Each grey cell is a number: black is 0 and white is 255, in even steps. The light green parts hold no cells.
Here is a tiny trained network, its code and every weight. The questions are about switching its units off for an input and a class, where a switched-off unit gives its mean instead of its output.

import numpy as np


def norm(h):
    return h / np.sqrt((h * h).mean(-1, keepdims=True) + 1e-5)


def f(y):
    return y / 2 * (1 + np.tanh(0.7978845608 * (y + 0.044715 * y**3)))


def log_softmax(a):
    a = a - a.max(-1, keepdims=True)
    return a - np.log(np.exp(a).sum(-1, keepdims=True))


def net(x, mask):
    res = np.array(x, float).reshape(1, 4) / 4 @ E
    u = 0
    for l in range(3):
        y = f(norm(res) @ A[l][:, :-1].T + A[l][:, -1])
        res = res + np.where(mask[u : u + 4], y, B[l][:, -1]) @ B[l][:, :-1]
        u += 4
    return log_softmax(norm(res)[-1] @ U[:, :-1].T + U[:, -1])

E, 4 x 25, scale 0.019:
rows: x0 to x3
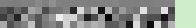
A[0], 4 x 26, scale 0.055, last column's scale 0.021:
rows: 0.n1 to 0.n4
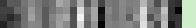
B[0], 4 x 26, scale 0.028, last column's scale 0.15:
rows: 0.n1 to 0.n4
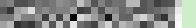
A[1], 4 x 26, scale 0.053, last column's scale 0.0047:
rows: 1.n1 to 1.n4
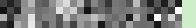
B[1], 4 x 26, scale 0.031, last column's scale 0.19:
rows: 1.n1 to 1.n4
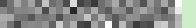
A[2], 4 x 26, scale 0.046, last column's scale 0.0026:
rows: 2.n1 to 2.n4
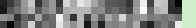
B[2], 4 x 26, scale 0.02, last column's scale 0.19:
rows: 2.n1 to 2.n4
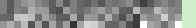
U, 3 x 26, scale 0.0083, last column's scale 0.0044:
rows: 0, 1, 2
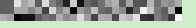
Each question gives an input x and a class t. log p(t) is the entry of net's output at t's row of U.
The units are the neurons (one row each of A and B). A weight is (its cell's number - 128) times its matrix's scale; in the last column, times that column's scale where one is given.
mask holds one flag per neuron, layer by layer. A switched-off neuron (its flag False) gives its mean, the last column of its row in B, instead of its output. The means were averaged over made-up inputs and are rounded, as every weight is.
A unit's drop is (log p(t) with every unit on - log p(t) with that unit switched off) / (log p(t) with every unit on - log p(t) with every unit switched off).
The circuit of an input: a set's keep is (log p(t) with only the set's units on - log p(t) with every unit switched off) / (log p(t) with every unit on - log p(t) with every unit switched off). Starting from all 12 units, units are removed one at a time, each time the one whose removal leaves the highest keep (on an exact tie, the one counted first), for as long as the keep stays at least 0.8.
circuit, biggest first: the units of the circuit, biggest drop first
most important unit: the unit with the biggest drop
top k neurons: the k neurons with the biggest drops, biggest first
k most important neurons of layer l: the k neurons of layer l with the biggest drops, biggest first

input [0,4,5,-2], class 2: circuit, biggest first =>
0.n4
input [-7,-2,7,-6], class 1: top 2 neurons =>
0.n2; 1.n2
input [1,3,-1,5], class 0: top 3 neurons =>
0.n2; 1.n2; 1.n1
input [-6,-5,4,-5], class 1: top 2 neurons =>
0.n4; 0.n2
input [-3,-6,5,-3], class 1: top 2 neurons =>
0.n4; 0.n2
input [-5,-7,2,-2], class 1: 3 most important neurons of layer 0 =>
0.n4; 0.n2; 0.n3
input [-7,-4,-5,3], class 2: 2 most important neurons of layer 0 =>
0.n1; 0.n2
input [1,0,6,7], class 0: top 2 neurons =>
1.n2; 0.n4
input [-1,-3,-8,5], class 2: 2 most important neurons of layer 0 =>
0.n1; 0.n2
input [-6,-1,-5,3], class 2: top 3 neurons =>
0.n1; 0.n2; 0.n3
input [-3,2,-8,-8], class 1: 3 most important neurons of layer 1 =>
1.n1; 1.n3; 1.n4
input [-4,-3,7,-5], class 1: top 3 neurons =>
1.n2; 0.n2; 0.n4
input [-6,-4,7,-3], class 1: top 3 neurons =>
1.n2; 0.n4; 0.n2
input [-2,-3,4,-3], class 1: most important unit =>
0.n4
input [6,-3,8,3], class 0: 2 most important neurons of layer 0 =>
0.n1; 0.n4
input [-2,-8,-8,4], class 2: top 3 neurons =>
0.n1; 0.n2; 1.n1
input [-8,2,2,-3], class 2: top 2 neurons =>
0.n4; 0.n1
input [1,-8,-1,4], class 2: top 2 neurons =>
0.n1; 0.n2
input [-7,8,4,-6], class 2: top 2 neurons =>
0.n1; 0.n4
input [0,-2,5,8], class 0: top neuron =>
1.n1
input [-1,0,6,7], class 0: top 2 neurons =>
1.n2; 0.n4
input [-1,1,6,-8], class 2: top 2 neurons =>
0.n2; 0.n4
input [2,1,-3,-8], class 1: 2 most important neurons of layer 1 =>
1.n1; 1.n3
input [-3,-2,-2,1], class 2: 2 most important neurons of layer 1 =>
1.n1; 1.n2
